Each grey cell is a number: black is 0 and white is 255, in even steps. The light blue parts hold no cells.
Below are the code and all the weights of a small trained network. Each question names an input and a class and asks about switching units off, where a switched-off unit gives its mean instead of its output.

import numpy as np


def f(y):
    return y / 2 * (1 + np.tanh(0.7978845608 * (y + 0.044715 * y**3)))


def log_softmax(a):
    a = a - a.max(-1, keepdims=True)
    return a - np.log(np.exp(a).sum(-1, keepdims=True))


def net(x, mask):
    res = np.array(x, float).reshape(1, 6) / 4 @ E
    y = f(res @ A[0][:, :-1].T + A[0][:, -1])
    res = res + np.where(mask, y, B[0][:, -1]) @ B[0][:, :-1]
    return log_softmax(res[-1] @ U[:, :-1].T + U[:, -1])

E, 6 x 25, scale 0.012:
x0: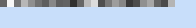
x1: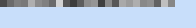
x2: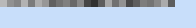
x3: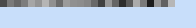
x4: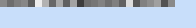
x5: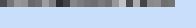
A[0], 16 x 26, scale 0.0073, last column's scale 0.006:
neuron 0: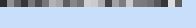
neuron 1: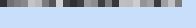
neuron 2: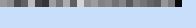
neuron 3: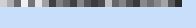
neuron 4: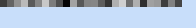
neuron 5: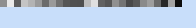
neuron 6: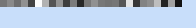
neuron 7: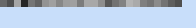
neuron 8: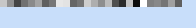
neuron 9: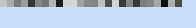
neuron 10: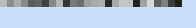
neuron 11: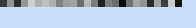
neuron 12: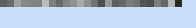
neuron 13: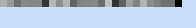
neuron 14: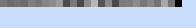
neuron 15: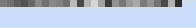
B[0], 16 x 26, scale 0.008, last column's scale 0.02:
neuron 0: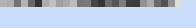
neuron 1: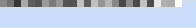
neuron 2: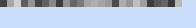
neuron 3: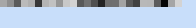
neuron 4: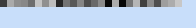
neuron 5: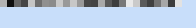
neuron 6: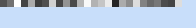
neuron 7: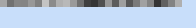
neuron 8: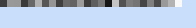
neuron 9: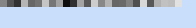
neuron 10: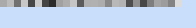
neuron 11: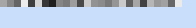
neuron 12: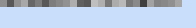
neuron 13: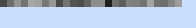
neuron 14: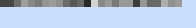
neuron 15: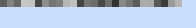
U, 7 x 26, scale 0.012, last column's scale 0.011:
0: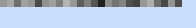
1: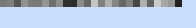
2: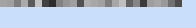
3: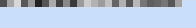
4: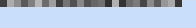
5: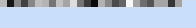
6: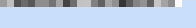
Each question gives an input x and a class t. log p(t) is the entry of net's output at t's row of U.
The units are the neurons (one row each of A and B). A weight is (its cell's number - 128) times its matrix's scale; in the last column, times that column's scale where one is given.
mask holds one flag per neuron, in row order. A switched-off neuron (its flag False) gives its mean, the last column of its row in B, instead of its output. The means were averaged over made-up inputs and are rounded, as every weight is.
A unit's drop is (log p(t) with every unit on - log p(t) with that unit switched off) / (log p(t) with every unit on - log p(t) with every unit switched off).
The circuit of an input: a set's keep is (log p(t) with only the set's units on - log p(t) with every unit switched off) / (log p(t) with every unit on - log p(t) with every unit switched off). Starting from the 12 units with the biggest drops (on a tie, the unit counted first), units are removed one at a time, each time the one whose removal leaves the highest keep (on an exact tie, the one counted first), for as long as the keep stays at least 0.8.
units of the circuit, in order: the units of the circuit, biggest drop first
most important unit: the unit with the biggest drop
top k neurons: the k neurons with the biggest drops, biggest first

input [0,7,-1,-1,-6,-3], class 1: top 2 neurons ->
(neuron 1; neuron 6)
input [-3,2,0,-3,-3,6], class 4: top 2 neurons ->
(neuron 6; neuron 5)
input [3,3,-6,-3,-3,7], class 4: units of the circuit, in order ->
(neuron 4)
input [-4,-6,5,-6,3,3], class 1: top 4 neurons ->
(neuron 9; neuron 11; neuron 5; neuron 0)
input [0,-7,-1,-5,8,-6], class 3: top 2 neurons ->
(neuron 6; neuron 1)
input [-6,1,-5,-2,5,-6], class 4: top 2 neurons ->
(neuron 8; neuron 5)
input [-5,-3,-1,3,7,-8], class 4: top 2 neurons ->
(neuron 8; neuron 2)
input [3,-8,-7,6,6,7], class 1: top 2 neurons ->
(neuron 9; neuron 3)
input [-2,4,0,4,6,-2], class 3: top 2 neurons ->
(neuron 6; neuron 9)
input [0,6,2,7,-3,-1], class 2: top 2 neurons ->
(neuron 11; neuron 9)
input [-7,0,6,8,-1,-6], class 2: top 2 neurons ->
(neuron 11; neuron 5)
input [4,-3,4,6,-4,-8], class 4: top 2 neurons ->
(neuron 8; neuron 10)
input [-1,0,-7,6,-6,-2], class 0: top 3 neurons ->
(neuron 0; neuron 6; neuron 10)
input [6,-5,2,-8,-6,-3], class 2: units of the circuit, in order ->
(neuron 10)
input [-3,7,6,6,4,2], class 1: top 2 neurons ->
(neuron 1; neuron 0)
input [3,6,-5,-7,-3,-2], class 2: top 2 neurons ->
(neuron 10; neuron 9)
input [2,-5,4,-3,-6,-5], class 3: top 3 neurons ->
(neuron 2; neuron 1; neuron 4)
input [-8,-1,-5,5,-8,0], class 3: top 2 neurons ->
(neuron 5; neuron 2)
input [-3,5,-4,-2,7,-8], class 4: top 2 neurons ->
(neuron 8; neuron 2)
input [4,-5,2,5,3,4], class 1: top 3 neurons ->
(neuron 9; neuron 10; neuron 8)
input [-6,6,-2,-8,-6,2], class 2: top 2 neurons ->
(neuron 10; neuron 5)
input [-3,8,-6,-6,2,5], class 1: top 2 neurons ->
(neuron 1; neuron 3)
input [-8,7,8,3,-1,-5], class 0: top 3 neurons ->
(neuron 3; neuron 5; neuron 9)
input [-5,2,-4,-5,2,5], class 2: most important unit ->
neuron 5
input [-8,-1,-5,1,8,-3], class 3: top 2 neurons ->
(neuron 6; neuron 5)
